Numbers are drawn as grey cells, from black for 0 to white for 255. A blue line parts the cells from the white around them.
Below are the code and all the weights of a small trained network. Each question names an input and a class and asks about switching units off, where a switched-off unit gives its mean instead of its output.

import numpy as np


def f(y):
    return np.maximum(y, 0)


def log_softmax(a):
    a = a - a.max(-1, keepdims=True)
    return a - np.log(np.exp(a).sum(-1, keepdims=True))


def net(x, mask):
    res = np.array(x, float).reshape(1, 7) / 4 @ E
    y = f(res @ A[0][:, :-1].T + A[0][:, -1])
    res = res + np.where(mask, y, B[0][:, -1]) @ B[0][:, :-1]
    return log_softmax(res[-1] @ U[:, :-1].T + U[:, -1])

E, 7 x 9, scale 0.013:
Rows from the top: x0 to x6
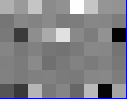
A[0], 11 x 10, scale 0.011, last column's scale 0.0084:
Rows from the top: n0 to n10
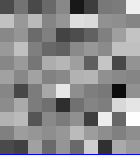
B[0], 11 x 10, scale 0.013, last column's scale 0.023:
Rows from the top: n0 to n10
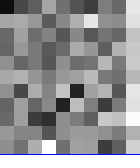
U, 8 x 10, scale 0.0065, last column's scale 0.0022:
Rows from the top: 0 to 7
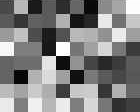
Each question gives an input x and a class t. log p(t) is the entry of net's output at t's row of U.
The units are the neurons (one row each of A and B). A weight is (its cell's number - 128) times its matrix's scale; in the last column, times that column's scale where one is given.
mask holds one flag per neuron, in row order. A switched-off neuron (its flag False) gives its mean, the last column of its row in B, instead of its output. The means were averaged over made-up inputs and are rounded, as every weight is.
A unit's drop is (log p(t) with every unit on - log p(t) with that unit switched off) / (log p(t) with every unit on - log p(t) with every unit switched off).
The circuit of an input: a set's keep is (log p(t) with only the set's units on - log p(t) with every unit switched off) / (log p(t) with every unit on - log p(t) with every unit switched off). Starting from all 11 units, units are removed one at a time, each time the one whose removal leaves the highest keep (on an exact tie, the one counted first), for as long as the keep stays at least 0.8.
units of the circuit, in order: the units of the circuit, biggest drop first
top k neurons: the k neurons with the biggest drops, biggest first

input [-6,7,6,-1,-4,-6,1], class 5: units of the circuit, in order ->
[n8]
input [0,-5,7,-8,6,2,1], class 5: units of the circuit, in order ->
[n8, n1]
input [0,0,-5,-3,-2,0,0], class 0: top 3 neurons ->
[n1, n10, n5]
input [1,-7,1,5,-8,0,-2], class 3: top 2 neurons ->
[n0, n7]
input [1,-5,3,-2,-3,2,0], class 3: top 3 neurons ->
[n0, n10, n7]
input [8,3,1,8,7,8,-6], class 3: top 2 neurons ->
[n7, n4]
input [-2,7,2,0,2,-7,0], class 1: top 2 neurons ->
[n10, n7]
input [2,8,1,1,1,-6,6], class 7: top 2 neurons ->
[n7, n3]
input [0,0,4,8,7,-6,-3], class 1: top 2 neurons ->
[n1, n5]
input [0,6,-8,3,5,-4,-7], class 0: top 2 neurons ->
[n1, n2]
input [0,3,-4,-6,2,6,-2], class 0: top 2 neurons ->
[n1, n5]
